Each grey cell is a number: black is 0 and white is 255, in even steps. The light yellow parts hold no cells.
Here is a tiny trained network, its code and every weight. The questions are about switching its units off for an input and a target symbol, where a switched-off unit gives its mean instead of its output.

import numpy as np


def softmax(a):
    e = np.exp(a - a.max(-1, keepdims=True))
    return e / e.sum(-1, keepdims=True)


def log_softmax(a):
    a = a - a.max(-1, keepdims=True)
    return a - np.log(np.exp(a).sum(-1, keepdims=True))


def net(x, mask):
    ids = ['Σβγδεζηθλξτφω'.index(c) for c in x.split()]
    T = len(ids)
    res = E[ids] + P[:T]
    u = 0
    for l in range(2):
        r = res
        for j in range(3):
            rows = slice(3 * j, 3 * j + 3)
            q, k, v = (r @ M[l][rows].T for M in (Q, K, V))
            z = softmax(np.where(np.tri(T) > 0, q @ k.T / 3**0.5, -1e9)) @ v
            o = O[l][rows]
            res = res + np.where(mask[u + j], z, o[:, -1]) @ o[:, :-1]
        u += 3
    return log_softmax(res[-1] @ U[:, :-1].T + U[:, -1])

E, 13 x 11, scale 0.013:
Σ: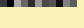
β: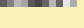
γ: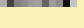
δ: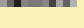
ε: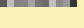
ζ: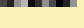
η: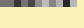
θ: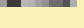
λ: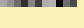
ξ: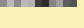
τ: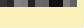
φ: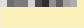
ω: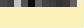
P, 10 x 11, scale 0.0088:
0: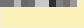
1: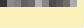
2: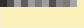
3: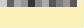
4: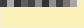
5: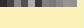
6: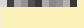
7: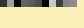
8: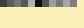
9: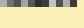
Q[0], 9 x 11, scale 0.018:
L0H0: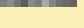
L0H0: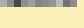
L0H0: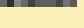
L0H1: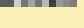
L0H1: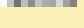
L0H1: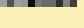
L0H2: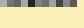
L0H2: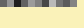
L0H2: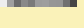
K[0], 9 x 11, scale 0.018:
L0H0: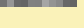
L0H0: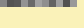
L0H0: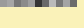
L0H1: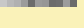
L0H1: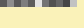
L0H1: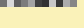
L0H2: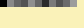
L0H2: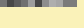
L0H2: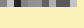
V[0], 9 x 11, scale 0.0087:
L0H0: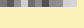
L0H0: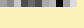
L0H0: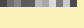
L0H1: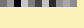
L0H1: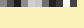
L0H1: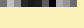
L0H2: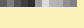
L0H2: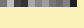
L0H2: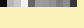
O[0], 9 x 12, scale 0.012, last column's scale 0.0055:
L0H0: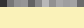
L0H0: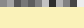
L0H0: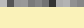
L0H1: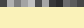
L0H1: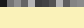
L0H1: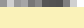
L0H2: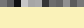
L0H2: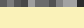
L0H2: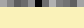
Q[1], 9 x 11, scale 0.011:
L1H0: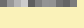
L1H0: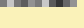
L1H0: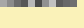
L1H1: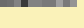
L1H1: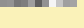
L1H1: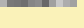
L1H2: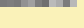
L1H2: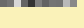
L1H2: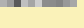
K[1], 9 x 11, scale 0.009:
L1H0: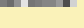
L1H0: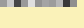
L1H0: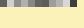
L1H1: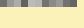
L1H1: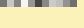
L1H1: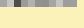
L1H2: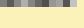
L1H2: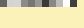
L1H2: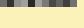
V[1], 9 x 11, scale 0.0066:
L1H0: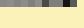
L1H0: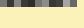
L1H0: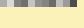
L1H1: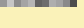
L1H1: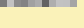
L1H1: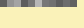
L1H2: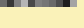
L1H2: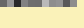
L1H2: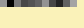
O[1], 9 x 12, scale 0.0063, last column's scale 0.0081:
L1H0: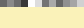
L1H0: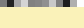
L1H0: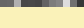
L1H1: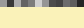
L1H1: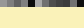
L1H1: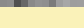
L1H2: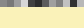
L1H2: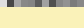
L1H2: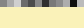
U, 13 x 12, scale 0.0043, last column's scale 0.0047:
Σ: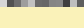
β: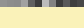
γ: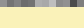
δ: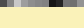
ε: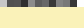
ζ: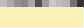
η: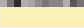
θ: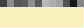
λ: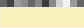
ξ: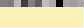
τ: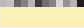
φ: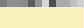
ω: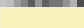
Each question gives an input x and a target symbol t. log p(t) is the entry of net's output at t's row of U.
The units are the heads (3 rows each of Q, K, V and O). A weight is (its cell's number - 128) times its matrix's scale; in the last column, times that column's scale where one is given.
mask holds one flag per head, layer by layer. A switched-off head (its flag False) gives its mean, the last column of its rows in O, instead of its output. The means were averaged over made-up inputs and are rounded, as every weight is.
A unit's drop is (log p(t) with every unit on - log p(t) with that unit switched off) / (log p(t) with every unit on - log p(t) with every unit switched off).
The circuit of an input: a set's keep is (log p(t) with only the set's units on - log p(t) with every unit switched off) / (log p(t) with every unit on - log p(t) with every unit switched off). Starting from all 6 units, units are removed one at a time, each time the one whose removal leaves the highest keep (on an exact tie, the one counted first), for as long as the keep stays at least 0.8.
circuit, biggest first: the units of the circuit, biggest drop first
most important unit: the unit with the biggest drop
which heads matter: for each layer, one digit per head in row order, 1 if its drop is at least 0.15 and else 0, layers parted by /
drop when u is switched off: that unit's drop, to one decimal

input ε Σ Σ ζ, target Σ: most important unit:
L1H0
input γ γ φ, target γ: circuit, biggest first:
(L0H1, L0H2)
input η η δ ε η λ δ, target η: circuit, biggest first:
(L0H2, L0H1)
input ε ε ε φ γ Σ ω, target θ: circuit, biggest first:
(L0H0, L0H1)
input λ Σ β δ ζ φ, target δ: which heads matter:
011 / 000
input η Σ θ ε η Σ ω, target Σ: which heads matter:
100 / 101
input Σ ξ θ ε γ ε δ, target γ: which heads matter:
011 / 000
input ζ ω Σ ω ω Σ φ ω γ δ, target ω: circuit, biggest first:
(L0H1, L1H1)
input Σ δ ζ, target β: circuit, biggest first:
(L0H1, L1H2, L0H0)
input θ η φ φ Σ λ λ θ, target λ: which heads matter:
101 / 100
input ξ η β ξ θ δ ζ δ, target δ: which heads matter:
011 / 000
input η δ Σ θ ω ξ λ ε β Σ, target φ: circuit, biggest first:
(L0H0, L1H2)
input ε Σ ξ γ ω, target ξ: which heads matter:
100 / 000
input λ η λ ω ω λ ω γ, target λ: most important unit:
L0H2
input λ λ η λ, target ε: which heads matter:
100 / 000
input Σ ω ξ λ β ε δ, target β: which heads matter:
101 / 110
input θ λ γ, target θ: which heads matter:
010 / 000
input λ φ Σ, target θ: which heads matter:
110 / 000
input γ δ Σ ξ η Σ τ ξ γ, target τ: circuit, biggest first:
(L0H1, L1H1)
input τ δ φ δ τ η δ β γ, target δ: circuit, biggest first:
(L0H1)
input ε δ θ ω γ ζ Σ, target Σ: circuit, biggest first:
(L1H0, L0H0)
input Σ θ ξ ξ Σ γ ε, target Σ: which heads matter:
010 / 101
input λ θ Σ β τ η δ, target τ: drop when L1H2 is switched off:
0.0
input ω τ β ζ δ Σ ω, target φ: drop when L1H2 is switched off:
0.2
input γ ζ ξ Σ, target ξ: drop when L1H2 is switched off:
0.1
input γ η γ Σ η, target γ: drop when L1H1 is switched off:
0.0
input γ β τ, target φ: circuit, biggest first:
(L0H0)
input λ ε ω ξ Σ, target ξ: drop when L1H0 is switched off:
0.1
